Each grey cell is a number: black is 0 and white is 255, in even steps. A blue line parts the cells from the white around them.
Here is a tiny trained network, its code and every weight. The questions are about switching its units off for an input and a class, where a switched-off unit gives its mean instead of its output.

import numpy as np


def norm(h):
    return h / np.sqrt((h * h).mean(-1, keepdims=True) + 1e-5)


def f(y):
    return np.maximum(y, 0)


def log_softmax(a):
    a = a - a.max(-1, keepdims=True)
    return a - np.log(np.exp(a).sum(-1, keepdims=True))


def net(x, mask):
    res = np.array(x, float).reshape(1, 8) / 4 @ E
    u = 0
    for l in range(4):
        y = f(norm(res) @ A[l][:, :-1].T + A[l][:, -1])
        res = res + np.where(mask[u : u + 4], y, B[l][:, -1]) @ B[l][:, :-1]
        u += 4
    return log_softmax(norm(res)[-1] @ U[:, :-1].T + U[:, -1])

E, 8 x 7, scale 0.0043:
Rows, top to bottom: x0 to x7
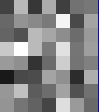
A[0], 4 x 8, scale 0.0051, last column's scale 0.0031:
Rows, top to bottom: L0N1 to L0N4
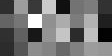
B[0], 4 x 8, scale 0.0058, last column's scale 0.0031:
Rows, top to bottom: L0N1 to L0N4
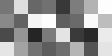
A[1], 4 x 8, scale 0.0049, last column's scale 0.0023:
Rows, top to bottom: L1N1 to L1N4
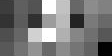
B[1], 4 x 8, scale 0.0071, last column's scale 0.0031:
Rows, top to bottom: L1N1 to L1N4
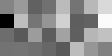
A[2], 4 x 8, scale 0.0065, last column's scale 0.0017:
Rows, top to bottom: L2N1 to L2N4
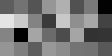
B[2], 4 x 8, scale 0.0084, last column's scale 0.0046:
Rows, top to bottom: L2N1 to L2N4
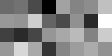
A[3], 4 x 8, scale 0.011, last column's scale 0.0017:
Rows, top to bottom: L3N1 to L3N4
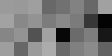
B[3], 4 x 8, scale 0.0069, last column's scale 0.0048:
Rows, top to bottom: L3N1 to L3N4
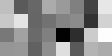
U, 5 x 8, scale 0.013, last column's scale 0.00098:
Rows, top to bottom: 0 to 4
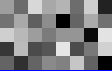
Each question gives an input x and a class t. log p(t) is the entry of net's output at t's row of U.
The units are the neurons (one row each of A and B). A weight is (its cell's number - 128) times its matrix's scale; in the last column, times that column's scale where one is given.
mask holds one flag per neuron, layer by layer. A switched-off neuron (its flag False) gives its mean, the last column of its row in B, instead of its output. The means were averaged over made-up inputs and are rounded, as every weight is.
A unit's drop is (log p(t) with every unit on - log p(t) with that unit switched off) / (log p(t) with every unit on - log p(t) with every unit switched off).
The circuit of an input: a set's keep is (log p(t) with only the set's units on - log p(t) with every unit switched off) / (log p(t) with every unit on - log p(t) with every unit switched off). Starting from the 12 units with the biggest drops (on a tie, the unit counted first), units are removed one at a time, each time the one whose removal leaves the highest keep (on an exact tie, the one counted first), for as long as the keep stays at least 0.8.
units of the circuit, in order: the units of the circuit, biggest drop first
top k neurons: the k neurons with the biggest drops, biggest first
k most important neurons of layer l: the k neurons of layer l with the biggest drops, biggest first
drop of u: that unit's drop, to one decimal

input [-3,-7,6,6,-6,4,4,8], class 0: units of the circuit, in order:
[L0N2]
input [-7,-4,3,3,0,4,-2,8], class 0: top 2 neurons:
[L0N2; L0N4]
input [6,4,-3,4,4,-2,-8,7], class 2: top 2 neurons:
[L2N2; L0N3]
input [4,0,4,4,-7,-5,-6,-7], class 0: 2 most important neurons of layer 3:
[L3N4; L3N2]
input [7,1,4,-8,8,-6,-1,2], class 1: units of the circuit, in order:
[L0N1; L3N3]
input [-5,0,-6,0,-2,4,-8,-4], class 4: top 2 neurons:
[L2N3; L0N4]
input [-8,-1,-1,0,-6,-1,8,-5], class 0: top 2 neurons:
[L0N2; L0N4]
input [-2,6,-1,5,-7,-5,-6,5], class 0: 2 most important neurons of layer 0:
[L0N2; L0N4]
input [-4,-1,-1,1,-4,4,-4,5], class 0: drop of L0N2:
0.7
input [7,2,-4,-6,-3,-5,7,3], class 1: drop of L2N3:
0.0
